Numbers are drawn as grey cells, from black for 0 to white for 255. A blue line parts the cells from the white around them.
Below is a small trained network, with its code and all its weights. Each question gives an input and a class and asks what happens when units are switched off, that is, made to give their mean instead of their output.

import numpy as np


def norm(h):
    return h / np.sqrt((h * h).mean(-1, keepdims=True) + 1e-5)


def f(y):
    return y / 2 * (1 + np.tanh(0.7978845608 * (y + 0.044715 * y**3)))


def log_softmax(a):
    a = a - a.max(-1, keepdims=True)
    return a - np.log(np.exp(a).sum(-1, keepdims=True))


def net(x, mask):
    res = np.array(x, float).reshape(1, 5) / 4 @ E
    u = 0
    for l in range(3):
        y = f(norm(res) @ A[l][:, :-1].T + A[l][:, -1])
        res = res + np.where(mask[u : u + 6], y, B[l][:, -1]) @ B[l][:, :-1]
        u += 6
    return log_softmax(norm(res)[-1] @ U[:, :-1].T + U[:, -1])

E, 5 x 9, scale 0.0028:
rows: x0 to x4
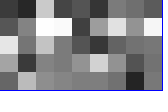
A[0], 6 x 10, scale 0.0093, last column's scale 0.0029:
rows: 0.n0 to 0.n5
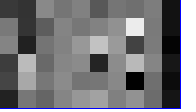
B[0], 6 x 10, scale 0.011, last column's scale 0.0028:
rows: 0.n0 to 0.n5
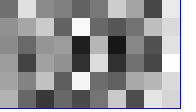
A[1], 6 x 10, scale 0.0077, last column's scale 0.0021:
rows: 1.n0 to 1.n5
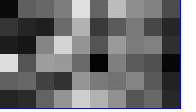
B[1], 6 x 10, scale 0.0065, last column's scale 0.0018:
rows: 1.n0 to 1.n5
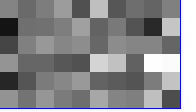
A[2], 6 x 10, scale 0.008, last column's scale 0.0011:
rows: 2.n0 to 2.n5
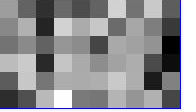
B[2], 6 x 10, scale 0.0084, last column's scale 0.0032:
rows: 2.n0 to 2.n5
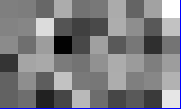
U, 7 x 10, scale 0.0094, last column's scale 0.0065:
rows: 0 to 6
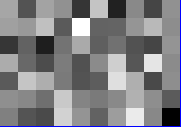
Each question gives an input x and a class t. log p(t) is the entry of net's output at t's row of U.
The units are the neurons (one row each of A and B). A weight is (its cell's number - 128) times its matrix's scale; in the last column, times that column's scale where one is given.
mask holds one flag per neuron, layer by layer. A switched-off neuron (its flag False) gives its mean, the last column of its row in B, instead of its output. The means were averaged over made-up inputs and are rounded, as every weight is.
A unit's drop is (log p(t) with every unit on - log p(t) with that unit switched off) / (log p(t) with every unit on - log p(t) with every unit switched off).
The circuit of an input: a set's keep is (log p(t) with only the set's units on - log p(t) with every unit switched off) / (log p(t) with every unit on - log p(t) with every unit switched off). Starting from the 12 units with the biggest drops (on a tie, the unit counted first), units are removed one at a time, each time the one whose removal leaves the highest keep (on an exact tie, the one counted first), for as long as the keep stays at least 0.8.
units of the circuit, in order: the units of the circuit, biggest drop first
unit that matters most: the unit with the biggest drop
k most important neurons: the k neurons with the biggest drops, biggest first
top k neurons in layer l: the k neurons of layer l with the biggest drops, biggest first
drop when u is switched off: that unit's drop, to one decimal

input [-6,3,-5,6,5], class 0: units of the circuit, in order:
0.n2
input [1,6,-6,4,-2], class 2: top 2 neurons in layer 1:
1.n3; 1.n2
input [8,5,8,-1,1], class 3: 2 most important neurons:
1.n3; 2.n0
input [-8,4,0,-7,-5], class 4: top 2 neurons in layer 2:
2.n1; 2.n3
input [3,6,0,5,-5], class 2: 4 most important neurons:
2.n5; 0.n3; 0.n4; 2.n1
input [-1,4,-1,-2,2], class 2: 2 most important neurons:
2.n5; 0.n2
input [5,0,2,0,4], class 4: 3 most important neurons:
0.n0; 0.n1; 2.n4
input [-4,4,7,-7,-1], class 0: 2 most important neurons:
0.n3; 0.n5
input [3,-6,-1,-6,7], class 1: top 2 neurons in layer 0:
0.n4; 0.n2
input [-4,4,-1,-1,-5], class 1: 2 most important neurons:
0.n1; 0.n0
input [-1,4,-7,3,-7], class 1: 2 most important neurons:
0.n1; 1.n3
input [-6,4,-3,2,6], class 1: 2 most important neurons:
0.n4; 0.n0
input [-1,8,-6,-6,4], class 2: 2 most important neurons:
2.n5; 0.n2
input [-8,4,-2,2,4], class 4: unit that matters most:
2.n1
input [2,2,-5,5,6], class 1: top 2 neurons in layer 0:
0.n4; 0.n3
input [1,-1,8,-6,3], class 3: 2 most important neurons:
1.n3; 0.n2
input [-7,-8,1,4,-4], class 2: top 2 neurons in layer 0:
0.n0; 0.n3
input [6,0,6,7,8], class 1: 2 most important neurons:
0.n4; 0.n3
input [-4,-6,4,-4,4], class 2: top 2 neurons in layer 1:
1.n1; 1.n4
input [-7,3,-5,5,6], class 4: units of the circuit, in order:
2.n1
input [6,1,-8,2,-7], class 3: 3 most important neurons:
0.n5; 0.n4; 2.n0
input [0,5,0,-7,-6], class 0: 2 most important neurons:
0.n3; 0.n4
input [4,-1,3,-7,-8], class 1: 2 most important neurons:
0.n1; 0.n2
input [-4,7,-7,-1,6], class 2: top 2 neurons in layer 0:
0.n1; 0.n0
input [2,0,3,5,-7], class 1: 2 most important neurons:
0.n1; 0.n3
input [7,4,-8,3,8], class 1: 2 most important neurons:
0.n4; 1.n3
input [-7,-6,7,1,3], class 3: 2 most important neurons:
1.n3; 0.n0
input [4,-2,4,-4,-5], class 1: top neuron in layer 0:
0.n1
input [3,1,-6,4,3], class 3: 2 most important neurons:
0.n5; 0.n3
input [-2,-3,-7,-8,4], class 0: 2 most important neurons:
0.n3; 1.n3
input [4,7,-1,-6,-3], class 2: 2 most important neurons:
2.n5; 0.n2
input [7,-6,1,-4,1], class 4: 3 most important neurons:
0.n0; 2.n5; 0.n2
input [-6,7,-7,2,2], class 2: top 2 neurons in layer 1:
1.n3; 1.n2
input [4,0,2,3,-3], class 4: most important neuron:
0.n0
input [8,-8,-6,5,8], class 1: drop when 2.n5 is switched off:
0.2
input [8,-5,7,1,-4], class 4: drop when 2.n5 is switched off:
0.1
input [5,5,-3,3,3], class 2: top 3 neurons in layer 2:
2.n5; 2.n1; 2.n3
